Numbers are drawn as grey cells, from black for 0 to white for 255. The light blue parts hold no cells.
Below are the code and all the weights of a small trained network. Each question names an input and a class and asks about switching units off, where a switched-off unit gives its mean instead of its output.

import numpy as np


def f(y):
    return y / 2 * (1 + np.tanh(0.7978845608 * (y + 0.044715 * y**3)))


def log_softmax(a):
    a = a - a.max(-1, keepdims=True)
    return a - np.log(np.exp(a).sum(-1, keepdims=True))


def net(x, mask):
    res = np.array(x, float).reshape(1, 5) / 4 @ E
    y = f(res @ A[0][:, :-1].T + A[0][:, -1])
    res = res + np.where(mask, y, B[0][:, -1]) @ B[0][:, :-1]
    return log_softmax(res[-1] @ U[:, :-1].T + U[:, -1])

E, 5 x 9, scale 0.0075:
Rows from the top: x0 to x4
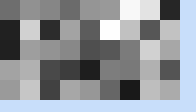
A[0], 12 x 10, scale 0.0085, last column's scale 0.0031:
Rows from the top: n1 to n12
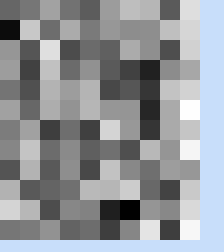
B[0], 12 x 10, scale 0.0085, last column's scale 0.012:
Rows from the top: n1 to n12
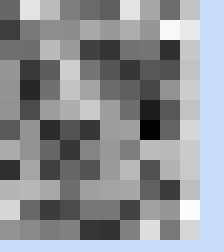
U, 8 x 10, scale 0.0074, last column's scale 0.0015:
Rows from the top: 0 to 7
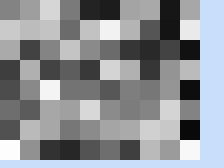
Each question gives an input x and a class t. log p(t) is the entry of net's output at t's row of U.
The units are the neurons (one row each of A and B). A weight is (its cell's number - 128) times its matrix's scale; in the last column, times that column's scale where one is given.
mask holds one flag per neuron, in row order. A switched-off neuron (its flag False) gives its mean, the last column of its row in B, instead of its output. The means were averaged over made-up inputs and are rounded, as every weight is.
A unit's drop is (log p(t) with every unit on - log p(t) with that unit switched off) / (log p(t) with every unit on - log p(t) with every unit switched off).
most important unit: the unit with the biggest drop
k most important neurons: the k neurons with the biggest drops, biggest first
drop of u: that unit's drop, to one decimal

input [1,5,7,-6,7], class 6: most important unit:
n2
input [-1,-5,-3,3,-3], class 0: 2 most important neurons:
[n3, n5]
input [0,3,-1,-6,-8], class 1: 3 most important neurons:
[n10, n11, n12]
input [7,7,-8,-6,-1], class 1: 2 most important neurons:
[n10, n6]
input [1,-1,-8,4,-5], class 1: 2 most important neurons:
[n10, n12]
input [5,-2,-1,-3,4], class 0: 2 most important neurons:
[n11, n2]
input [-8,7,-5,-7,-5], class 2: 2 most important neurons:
[n6, n5]
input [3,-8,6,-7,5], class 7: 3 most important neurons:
[n11, n12, n1]
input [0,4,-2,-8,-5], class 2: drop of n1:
0.2
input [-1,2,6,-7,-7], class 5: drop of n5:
0.1
